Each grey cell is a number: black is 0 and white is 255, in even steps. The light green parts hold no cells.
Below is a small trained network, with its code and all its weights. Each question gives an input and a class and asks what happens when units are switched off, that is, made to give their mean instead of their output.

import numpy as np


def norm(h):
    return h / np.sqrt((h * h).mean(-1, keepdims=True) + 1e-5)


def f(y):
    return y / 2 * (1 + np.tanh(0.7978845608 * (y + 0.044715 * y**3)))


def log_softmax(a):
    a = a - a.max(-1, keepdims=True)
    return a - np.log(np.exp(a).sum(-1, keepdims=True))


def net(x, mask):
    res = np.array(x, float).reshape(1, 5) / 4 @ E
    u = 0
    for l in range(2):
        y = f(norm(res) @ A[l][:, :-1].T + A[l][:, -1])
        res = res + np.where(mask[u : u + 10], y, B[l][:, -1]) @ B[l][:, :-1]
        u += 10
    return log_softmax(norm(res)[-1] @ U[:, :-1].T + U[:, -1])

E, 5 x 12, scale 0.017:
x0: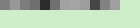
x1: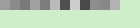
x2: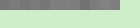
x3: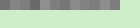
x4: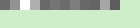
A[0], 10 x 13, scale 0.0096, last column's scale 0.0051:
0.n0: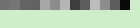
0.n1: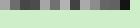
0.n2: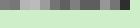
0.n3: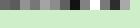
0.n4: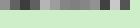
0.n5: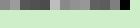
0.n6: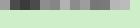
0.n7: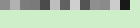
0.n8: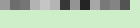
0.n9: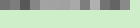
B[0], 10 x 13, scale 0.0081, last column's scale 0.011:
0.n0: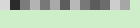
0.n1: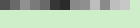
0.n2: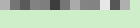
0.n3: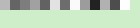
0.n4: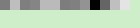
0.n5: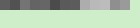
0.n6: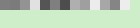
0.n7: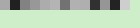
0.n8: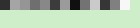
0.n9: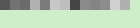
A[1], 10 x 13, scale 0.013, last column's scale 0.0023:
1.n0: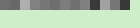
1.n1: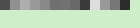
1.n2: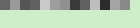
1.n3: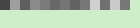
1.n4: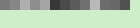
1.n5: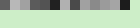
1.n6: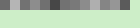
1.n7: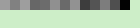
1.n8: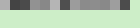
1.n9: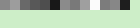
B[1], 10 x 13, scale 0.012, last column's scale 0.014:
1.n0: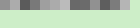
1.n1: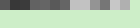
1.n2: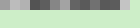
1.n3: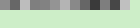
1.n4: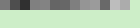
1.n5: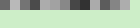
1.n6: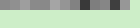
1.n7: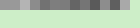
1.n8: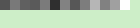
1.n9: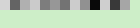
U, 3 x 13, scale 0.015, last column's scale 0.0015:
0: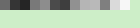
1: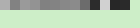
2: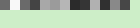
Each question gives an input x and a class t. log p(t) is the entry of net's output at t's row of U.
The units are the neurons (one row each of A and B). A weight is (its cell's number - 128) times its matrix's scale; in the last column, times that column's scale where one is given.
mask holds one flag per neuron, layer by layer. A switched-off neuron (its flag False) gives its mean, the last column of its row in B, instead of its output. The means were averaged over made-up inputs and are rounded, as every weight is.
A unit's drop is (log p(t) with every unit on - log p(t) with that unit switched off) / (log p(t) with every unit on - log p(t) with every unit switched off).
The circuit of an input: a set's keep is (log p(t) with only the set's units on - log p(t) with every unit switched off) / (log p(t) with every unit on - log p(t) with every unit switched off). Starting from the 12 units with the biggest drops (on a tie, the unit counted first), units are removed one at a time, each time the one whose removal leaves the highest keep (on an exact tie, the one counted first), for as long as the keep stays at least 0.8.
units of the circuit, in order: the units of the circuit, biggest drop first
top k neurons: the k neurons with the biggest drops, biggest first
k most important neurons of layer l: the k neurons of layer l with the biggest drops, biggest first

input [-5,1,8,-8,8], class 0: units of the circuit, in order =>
1.n1
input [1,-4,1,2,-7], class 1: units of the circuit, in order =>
1.n9; 0.n7
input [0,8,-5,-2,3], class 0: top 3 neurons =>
0.n3; 0.n8; 0.n4
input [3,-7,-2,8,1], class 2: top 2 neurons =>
1.n5; 0.n6
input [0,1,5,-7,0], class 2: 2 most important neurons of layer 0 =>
0.n6; 0.n1
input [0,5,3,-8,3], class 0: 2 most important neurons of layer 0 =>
0.n3; 0.n8
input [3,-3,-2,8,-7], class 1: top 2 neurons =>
1.n9; 0.n3
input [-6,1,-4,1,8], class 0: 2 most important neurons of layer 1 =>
1.n1; 1.n4
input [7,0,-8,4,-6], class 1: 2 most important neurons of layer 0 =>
0.n3; 0.n6
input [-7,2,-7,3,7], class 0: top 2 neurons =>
0.n8; 1.n1
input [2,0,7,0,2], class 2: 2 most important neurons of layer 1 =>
1.n0; 1.n9
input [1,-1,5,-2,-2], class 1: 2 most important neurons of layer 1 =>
1.n9; 1.n3
